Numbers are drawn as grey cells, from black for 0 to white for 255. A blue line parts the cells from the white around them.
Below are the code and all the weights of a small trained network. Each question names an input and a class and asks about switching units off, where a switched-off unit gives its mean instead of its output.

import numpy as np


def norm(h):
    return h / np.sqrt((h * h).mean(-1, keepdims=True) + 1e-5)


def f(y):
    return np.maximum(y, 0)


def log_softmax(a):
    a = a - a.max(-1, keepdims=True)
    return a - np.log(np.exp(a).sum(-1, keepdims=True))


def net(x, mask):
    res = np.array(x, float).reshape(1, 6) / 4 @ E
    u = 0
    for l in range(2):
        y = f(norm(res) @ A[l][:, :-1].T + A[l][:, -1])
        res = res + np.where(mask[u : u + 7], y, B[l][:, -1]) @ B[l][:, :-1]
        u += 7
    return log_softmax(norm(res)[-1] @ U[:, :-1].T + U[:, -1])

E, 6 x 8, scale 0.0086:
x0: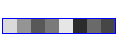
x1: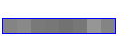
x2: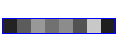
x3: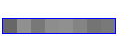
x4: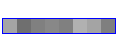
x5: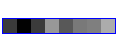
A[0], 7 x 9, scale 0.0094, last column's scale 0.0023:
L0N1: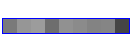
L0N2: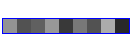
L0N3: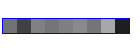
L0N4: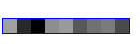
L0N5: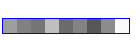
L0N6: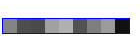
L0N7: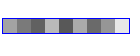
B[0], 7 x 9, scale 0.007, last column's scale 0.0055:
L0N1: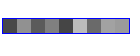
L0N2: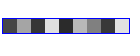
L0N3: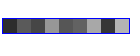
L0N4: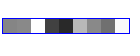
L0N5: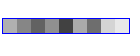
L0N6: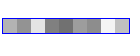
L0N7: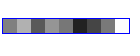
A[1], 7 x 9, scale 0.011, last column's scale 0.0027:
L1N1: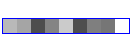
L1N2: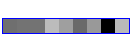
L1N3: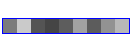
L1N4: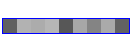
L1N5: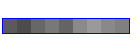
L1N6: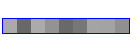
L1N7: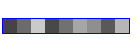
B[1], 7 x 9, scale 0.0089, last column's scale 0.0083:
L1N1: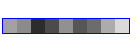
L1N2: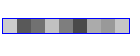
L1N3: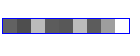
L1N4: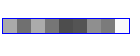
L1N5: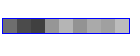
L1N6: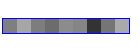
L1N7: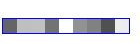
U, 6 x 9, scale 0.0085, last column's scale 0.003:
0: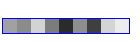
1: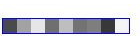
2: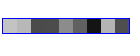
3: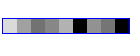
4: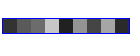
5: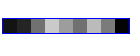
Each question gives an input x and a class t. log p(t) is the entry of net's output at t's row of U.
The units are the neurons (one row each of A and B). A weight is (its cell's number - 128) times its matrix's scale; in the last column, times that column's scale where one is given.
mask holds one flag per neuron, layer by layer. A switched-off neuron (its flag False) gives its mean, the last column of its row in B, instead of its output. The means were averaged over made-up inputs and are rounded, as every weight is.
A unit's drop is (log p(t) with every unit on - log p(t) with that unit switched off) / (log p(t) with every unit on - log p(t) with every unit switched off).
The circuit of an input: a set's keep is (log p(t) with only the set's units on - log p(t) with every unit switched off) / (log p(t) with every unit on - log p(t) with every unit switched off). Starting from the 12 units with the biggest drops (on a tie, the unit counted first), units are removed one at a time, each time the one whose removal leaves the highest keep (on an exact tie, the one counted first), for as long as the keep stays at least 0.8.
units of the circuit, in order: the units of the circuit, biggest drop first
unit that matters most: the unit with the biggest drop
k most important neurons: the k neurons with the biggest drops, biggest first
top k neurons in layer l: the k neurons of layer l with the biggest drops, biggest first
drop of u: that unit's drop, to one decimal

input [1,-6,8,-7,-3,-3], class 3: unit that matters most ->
L1N2
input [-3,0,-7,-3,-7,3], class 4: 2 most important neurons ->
[L0N2; L0N3]
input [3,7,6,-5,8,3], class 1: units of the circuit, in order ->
[L0N4; L1N7]
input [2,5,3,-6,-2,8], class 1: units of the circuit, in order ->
[L0N4; L1N7]
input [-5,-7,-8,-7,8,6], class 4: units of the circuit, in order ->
[L0N2; L0N3]
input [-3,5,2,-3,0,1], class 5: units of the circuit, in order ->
[L0N4; L1N5]
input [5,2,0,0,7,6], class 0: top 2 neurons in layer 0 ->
[L0N6; L0N4]
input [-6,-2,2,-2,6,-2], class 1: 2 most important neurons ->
[L1N7; L0N5]
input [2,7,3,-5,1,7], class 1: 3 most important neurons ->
[L0N4; L1N7; L0N6]
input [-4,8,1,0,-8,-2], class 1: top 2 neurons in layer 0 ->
[L0N5; L0N7]
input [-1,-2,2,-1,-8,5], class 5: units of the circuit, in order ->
[L1N5; L1N3]
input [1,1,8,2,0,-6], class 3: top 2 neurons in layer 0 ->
[L0N4; L0N6]
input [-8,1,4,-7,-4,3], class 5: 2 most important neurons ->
[L1N5; L0N4]
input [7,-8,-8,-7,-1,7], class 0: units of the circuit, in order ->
[L0N4]
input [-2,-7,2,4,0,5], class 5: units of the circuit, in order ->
[L1N5; L1N3]
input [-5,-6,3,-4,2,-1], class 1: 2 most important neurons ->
[L1N7; L0N2]
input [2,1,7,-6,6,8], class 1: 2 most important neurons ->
[L0N4; L1N7]
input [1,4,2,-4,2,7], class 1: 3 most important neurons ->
[L0N4; L1N7; L0N6]
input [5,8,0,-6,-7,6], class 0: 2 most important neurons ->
[L0N6; L0N4]
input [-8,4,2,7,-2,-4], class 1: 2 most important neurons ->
[L1N7; L0N5]
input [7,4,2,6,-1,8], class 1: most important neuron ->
[L0N4]
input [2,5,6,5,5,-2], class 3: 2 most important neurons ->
[L1N2; L0N4]
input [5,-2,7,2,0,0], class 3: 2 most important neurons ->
[L1N2; L1N3]
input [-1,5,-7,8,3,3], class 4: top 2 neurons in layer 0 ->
[L0N2; L0N3]
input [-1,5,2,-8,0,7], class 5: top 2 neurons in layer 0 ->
[L0N3; L0N5]
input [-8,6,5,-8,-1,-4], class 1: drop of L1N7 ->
0.3
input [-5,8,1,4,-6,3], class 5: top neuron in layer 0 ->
[L0N5]
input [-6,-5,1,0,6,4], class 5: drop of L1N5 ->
0.2
